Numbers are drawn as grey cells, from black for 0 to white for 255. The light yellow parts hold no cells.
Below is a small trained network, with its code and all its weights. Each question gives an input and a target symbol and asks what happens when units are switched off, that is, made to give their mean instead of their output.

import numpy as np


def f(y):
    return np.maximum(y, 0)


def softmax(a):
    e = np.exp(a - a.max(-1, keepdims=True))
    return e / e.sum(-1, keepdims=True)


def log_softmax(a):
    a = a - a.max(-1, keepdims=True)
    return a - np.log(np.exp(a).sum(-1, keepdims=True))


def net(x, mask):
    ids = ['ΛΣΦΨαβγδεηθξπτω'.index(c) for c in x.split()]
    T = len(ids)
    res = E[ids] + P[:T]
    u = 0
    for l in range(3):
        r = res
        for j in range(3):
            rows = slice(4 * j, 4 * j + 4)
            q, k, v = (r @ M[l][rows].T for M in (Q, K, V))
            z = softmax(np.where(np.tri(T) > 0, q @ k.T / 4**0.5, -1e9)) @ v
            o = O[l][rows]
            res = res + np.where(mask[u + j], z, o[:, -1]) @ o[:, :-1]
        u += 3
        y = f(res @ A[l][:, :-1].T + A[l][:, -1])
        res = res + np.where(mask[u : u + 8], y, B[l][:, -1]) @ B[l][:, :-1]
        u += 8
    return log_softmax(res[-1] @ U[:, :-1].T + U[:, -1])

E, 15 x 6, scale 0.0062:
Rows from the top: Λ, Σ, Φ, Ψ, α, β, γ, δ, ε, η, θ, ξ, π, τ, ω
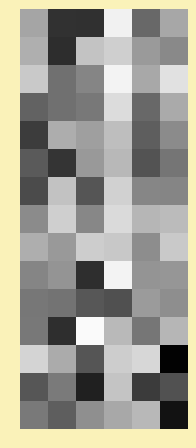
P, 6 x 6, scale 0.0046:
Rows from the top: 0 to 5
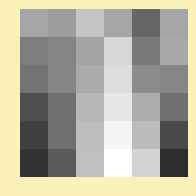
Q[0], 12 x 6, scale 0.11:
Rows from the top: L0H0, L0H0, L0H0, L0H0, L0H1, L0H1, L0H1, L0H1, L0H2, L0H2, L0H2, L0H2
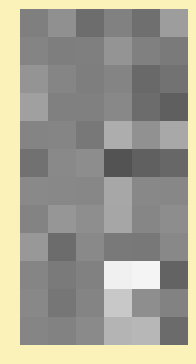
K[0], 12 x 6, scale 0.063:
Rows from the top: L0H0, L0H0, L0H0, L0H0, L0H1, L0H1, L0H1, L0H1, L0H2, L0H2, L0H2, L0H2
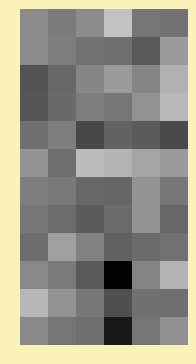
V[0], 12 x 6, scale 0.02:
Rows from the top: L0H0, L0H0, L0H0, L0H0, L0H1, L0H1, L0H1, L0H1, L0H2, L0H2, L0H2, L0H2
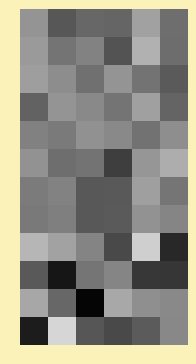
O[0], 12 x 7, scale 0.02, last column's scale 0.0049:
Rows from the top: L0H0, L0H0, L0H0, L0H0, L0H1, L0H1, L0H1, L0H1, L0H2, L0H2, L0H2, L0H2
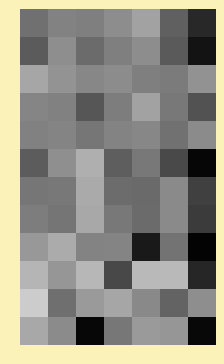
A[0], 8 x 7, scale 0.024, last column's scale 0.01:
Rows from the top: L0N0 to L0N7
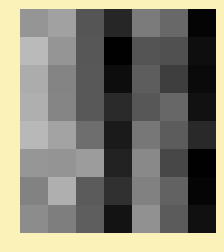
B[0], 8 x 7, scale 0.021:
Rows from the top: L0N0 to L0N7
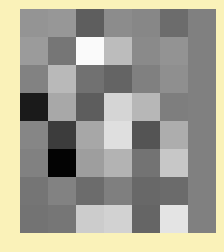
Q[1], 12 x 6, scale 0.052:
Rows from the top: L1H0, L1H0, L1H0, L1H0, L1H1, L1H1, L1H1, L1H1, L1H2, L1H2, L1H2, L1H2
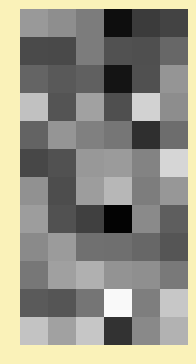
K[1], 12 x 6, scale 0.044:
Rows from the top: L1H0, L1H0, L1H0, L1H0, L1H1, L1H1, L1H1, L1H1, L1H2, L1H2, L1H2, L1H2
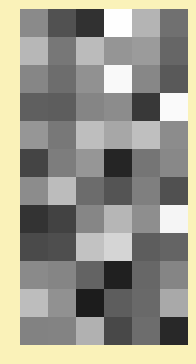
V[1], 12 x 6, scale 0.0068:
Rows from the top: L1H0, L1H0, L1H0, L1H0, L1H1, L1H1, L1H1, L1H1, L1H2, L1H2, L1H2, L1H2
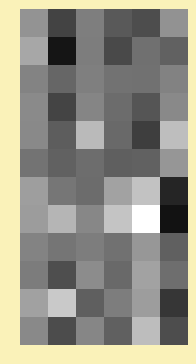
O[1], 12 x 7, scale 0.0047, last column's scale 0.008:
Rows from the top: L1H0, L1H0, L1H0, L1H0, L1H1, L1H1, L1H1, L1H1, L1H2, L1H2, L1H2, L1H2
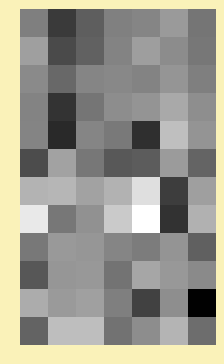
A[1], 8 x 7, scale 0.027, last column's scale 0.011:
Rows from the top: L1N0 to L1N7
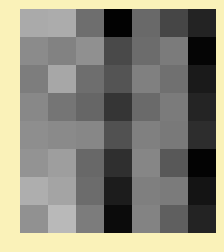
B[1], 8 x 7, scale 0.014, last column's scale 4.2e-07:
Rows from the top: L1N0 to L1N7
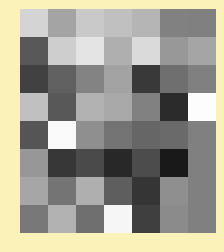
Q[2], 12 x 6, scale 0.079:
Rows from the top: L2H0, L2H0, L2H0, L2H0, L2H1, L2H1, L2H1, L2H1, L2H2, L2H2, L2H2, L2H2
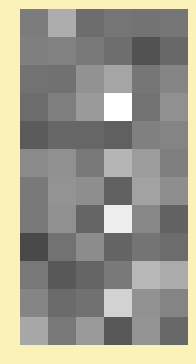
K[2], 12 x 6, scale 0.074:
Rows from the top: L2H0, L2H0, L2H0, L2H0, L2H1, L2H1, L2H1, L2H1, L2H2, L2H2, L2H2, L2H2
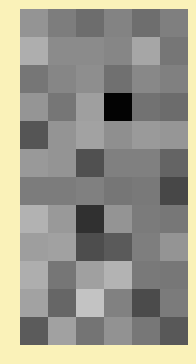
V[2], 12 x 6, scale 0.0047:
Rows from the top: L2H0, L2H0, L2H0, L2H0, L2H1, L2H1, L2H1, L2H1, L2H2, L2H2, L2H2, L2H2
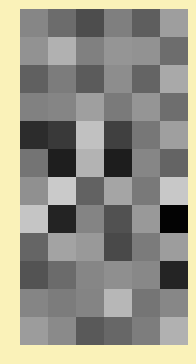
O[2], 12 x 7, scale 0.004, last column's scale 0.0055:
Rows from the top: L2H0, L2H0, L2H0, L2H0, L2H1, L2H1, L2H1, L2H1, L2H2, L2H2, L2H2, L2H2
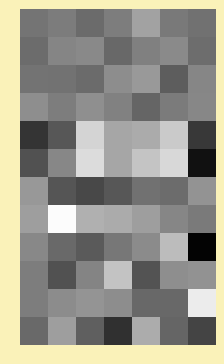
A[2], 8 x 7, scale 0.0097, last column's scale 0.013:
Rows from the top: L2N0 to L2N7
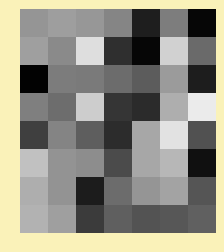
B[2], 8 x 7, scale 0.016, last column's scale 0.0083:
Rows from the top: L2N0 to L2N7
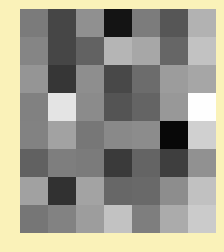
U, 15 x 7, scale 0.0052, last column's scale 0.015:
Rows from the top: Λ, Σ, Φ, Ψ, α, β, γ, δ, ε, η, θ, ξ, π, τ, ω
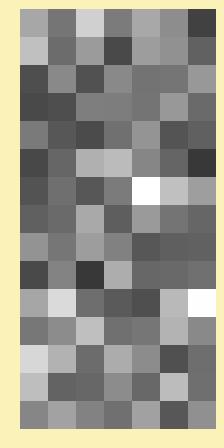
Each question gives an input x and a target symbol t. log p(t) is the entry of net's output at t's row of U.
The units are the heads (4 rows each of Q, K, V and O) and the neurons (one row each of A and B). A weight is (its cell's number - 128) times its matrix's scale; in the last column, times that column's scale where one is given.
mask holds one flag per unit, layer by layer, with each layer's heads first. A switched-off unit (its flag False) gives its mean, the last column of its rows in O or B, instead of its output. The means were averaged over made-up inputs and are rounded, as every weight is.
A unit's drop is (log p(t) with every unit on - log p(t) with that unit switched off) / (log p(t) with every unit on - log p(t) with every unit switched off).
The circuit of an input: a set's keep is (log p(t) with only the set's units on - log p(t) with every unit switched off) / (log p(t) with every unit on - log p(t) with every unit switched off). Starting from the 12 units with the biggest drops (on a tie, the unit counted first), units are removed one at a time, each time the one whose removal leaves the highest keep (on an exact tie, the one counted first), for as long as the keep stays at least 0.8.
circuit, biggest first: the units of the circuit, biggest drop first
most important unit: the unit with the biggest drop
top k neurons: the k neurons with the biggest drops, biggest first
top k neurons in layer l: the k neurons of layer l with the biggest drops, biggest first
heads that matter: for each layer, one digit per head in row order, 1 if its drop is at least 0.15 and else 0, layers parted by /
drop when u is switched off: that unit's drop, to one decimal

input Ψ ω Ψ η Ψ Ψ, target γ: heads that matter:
001 / 000 / 000
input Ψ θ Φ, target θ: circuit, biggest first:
(L2N3, L1H1, L0H0)
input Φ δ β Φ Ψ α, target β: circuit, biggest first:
(L0H2)
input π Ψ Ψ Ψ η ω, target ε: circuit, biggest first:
(L0H2, L2N0)
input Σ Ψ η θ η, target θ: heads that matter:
011 / 000 / 000
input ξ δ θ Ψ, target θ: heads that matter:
011 / 010 / 000
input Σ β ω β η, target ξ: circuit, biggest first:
(L0H2, L2N3, L2H1)
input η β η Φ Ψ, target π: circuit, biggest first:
(L0H2, L1H1, L2H1)
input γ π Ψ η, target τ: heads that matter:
011 / 000 / 010
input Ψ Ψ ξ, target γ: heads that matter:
011 / 000 / 000
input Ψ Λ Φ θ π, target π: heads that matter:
100 / 010 / 010
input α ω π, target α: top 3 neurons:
(L2N4, L2N6, L2N3)
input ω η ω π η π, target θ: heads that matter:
001 / 000 / 000
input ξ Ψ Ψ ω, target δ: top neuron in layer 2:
(L2N4)
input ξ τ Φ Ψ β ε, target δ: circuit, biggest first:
(L0H2, L2N4, L2N2, L2H1)
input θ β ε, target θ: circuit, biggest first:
(L0H1, L2N3, L1H1)
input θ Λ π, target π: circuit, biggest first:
(L1H1, L2H1)
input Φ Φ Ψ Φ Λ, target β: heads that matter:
011 / 000 / 000
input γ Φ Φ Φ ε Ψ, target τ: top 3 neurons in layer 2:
(L2N6, L2N7, L2N4)
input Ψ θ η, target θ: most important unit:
L0H1
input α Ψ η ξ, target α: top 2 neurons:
(L2N4, L2N6)
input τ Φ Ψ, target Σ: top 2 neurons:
(L2N6, L2N5)
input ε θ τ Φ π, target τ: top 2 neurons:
(L2N6, L2N4)
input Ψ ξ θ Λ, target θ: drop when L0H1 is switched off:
0.8
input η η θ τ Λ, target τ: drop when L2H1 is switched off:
0.1
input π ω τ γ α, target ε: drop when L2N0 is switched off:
0.6
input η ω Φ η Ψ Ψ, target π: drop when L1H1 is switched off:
0.4
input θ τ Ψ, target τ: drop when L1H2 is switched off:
0.1
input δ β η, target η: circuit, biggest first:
(L0H2)
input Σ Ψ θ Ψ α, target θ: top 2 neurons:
(L2N3, L2N1)
